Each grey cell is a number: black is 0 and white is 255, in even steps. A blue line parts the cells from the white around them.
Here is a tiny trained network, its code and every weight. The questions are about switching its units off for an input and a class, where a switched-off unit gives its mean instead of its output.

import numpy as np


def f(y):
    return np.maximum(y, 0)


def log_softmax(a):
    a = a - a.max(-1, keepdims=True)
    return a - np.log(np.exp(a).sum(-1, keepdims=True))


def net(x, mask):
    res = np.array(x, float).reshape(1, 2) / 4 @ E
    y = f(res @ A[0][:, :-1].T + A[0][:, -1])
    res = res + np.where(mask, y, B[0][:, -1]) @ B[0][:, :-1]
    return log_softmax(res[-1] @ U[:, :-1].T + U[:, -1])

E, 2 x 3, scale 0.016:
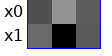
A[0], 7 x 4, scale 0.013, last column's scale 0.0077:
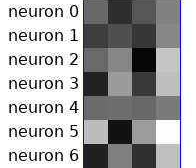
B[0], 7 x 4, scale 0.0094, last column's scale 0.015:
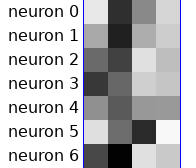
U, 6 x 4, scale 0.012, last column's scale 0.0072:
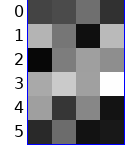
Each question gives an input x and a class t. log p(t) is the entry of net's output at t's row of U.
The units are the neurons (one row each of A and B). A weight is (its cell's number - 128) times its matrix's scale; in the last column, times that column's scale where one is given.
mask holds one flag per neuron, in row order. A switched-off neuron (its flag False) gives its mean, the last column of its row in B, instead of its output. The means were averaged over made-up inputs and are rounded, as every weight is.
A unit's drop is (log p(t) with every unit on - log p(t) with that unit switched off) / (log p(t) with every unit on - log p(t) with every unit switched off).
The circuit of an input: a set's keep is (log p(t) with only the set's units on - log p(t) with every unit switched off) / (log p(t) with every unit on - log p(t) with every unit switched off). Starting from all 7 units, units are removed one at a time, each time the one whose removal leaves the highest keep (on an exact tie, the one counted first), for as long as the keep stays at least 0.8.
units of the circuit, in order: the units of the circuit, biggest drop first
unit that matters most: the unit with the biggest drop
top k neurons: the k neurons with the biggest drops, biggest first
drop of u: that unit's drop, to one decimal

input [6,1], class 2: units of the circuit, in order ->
[neuron 5; neuron 3]
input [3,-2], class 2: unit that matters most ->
neuron 5
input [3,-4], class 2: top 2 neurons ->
[neuron 5; neuron 0]
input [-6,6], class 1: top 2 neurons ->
[neuron 5; neuron 6]
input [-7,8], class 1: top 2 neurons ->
[neuron 5; neuron 6]
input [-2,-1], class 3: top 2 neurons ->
[neuron 5; neuron 0]
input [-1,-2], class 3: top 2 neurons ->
[neuron 5; neuron 6]
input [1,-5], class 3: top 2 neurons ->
[neuron 6; neuron 5]
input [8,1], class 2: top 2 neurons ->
[neuron 5; neuron 3]
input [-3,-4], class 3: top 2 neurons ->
[neuron 5; neuron 6]
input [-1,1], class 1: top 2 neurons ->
[neuron 6; neuron 3]
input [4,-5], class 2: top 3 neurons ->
[neuron 5; neuron 0; neuron 3]
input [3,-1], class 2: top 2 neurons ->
[neuron 5; neuron 0]
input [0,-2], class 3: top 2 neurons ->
[neuron 6; neuron 5]
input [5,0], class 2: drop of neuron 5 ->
0.2
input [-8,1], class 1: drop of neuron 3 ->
0.0
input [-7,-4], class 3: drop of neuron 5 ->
0.1
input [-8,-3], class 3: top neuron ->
[neuron 0]
